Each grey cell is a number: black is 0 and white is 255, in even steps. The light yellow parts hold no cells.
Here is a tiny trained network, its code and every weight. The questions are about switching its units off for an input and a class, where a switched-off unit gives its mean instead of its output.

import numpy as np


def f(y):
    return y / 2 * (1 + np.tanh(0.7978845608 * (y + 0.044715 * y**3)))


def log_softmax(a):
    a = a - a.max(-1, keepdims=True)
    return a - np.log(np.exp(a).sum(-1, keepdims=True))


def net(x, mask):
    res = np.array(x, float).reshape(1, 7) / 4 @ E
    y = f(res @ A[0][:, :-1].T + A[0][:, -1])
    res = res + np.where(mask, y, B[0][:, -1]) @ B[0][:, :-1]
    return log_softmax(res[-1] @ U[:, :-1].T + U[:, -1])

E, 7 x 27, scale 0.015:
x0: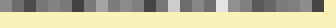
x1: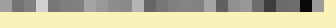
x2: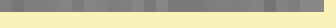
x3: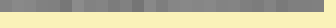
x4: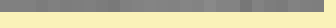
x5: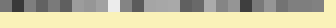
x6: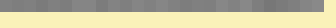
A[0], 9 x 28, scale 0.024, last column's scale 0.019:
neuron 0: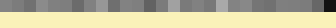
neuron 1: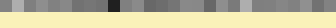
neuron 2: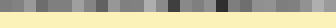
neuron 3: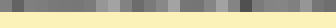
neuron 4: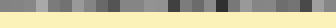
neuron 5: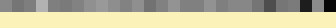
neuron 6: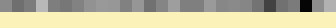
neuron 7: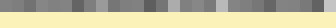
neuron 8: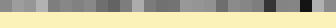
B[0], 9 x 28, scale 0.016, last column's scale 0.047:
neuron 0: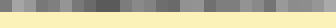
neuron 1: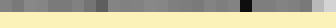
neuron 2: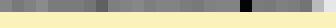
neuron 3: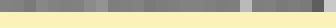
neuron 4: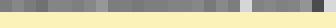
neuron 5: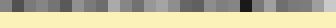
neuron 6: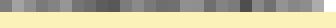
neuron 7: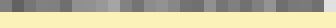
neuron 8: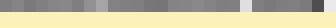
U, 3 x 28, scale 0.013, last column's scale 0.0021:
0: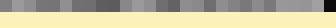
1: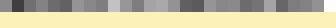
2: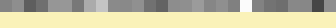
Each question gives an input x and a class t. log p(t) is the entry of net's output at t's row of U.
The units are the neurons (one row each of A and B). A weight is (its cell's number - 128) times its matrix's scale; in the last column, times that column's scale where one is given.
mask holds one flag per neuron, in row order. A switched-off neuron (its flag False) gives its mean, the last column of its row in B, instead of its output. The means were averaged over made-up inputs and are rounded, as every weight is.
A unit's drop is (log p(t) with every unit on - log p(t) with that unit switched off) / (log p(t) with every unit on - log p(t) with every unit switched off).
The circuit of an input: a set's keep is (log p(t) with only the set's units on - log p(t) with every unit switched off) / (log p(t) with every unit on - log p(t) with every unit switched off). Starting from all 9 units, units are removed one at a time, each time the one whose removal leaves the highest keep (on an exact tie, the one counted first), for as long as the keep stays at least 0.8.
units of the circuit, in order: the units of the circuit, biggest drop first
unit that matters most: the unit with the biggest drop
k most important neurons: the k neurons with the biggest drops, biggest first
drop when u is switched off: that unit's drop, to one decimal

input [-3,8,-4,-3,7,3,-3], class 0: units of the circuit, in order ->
neuron 6
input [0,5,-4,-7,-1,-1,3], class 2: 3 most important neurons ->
neuron 8; neuron 2; neuron 1
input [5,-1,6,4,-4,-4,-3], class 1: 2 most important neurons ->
neuron 6; neuron 7
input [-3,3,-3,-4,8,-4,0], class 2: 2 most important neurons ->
neuron 8; neuron 4
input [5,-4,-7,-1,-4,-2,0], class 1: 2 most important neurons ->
neuron 6; neuron 7
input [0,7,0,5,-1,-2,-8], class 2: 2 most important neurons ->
neuron 8; neuron 2
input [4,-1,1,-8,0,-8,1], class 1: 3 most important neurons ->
neuron 6; neuron 7; neuron 1
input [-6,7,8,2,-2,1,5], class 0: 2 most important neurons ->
neuron 6; neuron 2
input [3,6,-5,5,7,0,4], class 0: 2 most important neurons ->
neuron 6; neuron 0
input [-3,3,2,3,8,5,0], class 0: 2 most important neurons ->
neuron 7; neuron 6
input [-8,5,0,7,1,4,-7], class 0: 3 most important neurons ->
neuron 2; neuron 6; neuron 7
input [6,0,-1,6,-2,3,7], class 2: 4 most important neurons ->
neuron 5; neuron 2; neuron 1; neuron 3
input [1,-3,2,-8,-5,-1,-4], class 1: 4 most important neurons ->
neuron 6; neuron 8; neuron 0; neuron 4
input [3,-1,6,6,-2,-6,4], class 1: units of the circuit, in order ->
neuron 6
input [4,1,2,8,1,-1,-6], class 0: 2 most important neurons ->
neuron 5; neuron 0
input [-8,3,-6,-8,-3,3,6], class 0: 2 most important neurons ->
neuron 2; neuron 7
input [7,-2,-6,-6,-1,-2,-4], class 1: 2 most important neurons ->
neuron 7; neuron 6
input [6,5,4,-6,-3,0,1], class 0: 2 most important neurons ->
neuron 6; neuron 0
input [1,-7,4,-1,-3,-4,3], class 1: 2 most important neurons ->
neuron 6; neuron 0
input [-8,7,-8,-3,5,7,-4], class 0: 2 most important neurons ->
neuron 6; neuron 7
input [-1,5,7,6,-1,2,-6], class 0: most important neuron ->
neuron 6
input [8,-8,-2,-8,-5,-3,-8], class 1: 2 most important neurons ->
neuron 7; neuron 6
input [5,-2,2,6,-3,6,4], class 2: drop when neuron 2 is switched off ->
0.3
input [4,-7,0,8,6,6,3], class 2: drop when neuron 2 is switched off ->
0.2
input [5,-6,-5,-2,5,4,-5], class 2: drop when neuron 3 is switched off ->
0.2
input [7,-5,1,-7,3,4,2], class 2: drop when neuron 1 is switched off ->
0.1
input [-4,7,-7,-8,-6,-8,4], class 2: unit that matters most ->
neuron 8
